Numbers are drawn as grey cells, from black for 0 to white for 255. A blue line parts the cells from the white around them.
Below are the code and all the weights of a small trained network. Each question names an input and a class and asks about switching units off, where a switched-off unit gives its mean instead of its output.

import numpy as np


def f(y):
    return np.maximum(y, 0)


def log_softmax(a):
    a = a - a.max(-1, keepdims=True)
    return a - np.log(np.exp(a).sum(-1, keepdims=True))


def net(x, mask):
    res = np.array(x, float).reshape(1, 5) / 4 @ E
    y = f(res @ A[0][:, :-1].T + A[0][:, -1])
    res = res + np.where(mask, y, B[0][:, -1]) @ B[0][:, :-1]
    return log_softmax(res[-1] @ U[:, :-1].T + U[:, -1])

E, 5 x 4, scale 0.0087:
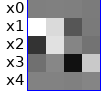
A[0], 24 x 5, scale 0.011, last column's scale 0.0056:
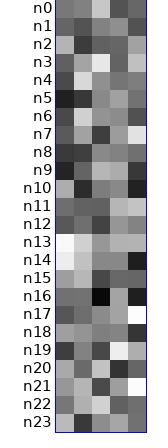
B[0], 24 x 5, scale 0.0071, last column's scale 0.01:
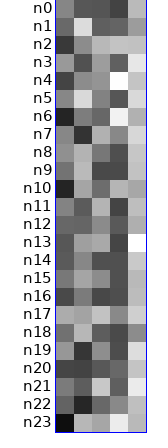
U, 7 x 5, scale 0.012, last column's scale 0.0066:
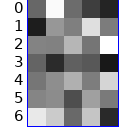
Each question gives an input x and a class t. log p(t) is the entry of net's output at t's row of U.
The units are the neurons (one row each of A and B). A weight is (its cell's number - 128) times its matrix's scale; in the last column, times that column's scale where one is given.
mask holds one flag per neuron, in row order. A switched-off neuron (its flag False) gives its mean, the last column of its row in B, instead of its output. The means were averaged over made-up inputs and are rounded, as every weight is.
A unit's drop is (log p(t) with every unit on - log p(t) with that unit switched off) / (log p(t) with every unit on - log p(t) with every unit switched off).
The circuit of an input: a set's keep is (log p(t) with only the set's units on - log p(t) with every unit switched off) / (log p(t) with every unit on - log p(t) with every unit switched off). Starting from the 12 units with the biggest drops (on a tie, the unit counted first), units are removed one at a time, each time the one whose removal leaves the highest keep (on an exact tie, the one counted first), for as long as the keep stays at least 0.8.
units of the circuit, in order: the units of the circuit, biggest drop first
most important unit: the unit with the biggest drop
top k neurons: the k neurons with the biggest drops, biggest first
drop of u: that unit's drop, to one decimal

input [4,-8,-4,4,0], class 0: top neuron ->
n5
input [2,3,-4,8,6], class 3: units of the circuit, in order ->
n16; n19
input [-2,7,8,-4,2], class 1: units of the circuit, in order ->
n4; n6
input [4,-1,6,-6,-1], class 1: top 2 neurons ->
n4; n6
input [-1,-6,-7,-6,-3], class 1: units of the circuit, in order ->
n23; n10
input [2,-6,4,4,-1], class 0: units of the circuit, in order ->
n5; n9
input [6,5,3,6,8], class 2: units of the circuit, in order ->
n7; n21
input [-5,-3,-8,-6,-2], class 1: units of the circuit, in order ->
n23; n10
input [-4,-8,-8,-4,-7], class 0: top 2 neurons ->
n5; n8
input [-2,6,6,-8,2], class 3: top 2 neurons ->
n22; n20
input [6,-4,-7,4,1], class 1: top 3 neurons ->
n23; n10; n2
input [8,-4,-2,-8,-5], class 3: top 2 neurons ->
n20; n0
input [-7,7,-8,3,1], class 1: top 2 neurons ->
n23; n2
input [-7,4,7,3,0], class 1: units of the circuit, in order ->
n4
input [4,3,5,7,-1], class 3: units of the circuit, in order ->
n19; n7
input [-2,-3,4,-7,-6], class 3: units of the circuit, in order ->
n22; n0
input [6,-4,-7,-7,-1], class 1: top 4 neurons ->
n23; n10; n2; n19
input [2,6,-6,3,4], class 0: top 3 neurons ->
n13; n14; n4
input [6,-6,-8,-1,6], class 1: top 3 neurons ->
n23; n10; n2
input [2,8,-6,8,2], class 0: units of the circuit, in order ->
n13
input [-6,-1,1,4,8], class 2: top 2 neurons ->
n20; n22
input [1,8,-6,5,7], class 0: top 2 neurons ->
n13; n14
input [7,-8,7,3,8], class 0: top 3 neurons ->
n5; n9; n8
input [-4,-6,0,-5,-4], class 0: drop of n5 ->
0.3
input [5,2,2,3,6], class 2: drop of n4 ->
0.0
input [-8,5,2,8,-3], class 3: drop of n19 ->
0.2
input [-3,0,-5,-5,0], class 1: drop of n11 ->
0.1
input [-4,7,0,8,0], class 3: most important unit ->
n7
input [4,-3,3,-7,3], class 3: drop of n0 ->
0.2
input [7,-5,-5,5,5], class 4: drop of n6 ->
0.2
